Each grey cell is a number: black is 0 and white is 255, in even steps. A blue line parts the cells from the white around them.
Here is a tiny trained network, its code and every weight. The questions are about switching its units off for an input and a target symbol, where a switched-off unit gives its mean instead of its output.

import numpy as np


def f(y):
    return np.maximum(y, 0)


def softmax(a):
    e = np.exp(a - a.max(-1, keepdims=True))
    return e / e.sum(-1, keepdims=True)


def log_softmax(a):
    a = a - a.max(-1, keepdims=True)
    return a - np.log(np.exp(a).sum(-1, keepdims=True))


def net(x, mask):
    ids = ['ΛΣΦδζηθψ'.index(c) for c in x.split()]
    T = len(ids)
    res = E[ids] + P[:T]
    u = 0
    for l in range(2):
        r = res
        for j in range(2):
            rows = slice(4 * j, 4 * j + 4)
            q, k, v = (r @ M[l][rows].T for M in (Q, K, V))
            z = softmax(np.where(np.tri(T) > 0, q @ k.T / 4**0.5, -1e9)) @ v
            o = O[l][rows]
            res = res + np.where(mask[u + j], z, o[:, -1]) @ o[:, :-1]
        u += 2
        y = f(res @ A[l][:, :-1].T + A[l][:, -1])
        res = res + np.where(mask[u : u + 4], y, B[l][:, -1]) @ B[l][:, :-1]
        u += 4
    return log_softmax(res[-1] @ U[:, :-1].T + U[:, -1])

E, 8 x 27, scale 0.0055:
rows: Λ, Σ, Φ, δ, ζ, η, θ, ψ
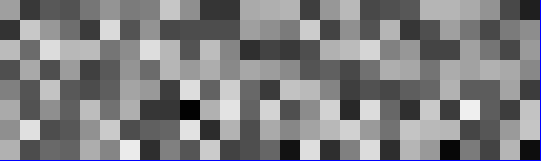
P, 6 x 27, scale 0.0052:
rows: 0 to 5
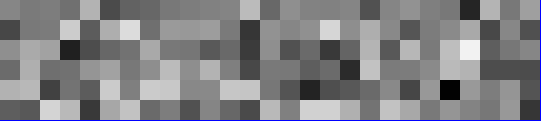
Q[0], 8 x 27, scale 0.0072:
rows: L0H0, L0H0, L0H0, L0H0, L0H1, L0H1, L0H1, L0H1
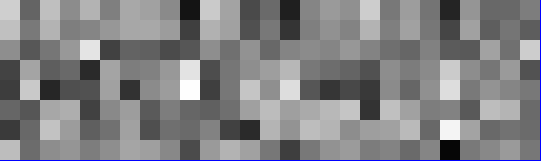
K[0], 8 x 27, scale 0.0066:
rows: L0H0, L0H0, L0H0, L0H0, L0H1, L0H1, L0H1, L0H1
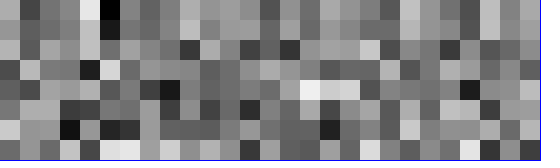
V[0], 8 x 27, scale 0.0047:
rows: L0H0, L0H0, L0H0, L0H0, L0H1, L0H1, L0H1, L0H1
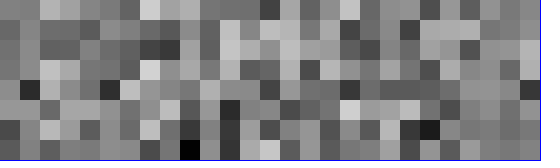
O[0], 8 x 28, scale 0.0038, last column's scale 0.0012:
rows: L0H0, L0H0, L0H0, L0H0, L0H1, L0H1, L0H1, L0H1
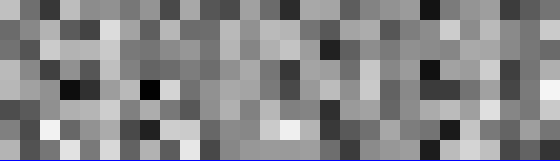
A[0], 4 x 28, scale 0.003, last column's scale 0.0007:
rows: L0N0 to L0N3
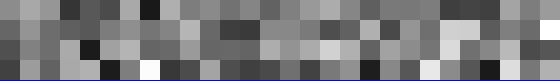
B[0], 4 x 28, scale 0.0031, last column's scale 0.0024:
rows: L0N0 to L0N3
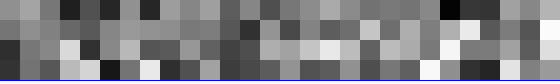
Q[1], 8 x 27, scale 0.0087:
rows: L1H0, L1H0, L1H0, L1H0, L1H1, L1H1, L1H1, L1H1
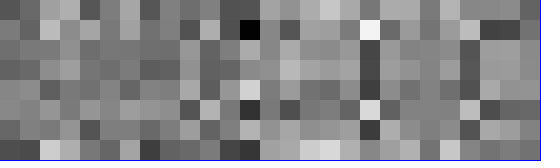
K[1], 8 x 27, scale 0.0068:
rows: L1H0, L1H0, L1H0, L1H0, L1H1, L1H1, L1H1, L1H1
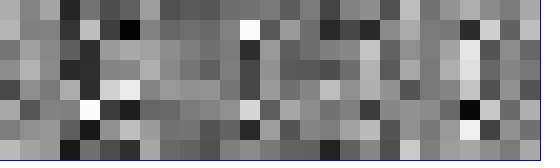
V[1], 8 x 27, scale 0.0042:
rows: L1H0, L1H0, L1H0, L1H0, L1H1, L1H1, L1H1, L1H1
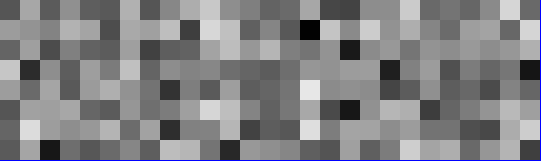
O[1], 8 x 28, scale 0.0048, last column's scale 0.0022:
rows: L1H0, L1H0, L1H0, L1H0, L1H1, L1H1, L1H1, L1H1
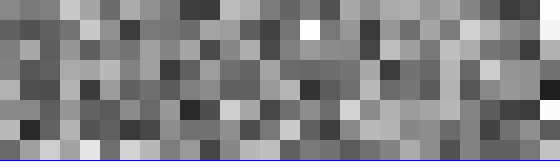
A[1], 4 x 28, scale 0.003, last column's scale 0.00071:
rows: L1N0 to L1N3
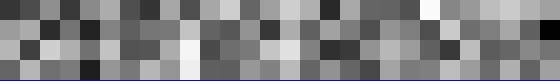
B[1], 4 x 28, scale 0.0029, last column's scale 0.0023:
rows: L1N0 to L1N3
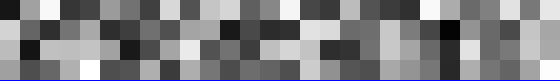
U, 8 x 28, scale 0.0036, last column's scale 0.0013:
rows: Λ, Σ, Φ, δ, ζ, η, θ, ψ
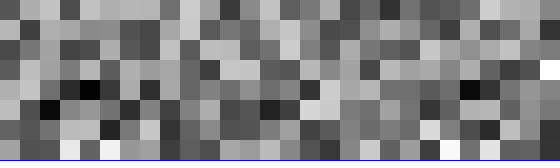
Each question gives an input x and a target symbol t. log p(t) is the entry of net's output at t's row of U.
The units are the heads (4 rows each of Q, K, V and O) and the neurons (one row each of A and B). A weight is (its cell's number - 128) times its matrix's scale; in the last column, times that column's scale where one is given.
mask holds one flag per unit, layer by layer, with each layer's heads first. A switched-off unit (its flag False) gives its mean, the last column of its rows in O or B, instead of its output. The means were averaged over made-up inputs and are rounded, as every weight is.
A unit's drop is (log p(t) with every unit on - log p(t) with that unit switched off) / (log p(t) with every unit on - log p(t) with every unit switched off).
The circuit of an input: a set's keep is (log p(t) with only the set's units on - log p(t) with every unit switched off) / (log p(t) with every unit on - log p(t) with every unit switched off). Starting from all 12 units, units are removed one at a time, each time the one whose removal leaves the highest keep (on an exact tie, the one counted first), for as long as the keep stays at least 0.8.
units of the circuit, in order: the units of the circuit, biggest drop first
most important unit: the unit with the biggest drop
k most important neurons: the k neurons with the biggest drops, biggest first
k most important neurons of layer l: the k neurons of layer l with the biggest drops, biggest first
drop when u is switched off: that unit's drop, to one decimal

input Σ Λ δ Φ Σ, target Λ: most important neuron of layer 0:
(L0N2)
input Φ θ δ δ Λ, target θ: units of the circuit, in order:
(L0H1 L0N3)
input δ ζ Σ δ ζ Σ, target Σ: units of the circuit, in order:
(L0H1 L1N2 L1H1)
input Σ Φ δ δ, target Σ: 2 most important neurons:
(L1N2 L0N1)
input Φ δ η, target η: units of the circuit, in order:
(L0H0 L1H0)
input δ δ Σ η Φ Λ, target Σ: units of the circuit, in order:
(L0H1 L1N2 L1H1)
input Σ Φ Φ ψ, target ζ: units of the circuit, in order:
(L1H0 L0H0 L0H1)
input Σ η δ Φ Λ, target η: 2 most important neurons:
(L1N1 L1N3)
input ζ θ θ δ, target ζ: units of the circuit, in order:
(L0H1 L1H0 L0N0)
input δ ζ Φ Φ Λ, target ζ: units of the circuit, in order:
(L0H1 L0N0 L1H1)
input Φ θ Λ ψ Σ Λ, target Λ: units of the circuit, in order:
(L1H1 L1H0)
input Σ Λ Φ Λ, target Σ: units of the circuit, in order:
(L0H1 L1N2 L1H0)
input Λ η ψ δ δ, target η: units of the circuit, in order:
(L0H1 L1H1 L1N1 L1H0)
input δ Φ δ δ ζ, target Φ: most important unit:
L1H0
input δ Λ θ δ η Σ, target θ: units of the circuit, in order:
(L0H1 L0N3)
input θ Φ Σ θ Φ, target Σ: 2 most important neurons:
(L1N2 L0N3)
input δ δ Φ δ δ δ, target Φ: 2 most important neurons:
(L1N0 L0N2)
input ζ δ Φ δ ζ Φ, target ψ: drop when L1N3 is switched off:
0.0
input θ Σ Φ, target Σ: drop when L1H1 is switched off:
0.6
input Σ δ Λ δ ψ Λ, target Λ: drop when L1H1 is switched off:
0.6
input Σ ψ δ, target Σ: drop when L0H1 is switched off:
0.5
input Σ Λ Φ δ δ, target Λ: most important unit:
L1H1
